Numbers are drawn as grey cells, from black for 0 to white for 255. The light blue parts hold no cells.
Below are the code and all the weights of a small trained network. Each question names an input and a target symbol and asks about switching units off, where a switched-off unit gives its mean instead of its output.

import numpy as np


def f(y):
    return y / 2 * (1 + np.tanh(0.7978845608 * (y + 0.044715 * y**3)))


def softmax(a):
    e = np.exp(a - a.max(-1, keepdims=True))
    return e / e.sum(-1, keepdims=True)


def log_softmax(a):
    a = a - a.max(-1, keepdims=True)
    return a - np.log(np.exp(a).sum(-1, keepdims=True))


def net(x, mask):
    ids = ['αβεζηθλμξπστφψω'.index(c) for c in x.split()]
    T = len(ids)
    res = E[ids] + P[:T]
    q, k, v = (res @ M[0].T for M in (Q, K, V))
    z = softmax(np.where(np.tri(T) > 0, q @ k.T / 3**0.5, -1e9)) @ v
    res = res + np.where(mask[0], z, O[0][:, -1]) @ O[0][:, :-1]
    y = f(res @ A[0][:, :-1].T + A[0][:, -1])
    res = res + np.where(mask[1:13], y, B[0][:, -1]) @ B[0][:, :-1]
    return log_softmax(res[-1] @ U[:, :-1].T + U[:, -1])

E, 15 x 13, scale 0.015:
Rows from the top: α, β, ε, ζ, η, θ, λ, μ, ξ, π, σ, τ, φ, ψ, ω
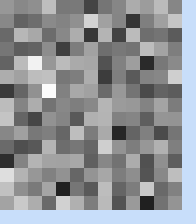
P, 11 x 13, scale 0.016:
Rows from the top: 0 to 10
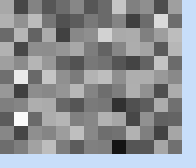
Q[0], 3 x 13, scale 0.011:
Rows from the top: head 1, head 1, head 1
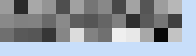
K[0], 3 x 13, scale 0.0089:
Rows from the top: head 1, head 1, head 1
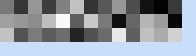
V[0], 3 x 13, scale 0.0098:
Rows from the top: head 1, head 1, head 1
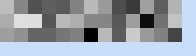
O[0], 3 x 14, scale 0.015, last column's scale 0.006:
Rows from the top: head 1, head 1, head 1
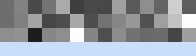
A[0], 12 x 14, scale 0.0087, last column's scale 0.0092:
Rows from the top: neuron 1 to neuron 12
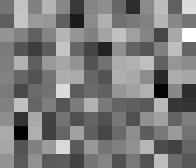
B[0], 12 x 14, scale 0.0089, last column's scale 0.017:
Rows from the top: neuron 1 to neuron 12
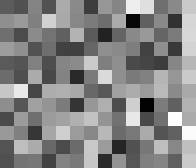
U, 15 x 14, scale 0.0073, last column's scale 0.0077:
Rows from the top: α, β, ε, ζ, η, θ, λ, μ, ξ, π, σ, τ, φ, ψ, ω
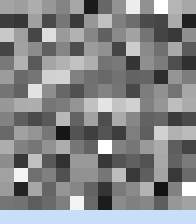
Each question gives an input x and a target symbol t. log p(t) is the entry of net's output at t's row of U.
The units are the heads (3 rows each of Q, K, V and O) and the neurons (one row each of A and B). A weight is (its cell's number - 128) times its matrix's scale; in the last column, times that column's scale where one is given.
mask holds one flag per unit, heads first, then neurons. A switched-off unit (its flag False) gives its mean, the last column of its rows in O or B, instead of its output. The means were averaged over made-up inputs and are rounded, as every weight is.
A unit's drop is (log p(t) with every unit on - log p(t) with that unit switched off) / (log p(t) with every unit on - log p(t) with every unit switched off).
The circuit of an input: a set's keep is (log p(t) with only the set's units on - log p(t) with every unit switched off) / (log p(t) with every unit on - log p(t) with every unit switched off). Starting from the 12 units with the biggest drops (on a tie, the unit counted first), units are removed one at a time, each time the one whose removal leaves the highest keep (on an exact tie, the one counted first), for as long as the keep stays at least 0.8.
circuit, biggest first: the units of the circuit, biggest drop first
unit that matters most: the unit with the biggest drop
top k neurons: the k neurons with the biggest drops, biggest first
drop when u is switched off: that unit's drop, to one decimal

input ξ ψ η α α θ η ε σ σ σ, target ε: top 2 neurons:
neuron 10; neuron 6
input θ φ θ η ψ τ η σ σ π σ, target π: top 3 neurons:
neuron 4; neuron 2; neuron 5
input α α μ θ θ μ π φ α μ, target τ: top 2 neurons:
neuron 10; neuron 11
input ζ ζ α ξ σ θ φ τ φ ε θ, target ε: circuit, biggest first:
head 1; neuron 10; neuron 8
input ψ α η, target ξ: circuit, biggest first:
head 1; neuron 6
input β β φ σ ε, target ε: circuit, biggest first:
head 1; neuron 10; neuron 8
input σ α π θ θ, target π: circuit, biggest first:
head 1; neuron 4; neuron 2
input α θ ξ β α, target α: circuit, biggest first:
neuron 1; neuron 5
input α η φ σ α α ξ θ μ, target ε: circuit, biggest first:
head 1; neuron 8
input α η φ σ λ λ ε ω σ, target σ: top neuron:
neuron 1
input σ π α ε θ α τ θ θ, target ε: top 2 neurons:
neuron 6; neuron 8
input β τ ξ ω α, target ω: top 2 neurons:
neuron 10; neuron 12
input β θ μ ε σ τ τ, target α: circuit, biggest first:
neuron 7; head 1
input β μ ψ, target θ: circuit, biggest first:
neuron 2; head 1
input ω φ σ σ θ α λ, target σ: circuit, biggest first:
neuron 10; head 1; neuron 6; neuron 12
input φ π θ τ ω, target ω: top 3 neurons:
neuron 10; neuron 12; neuron 6
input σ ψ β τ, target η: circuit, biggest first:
head 1; neuron 11
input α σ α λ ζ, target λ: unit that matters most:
neuron 2
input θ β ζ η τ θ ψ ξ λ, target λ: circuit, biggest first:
head 1; neuron 2
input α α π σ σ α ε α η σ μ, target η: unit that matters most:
neuron 10
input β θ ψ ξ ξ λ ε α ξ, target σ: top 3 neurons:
neuron 1; neuron 2; neuron 3
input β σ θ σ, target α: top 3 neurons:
neuron 7; neuron 1; neuron 10
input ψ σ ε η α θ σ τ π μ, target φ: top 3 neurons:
neuron 7; neuron 11; neuron 4
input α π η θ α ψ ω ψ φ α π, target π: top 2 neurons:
neuron 4; neuron 2
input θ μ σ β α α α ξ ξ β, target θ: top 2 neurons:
neuron 2; neuron 6
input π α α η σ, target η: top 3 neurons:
neuron 10; neuron 2; neuron 12
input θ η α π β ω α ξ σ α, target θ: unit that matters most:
head 1
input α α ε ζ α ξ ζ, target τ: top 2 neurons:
neuron 10; neuron 11
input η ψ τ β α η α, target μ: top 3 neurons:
neuron 3; neuron 10; neuron 9
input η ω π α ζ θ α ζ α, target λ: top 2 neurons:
neuron 2; neuron 10
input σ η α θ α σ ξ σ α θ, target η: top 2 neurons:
neuron 11; neuron 7
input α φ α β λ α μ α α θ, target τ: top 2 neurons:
neuron 10; neuron 11
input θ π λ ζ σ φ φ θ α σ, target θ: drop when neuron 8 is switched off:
0.0
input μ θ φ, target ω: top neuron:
neuron 3
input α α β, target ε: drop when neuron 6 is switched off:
0.2
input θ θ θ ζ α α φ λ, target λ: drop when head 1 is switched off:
1.0
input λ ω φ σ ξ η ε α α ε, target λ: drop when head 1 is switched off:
1.2
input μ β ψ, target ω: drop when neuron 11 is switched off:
0.1
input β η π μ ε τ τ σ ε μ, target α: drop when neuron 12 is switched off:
0.0
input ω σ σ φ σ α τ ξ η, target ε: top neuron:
neuron 6
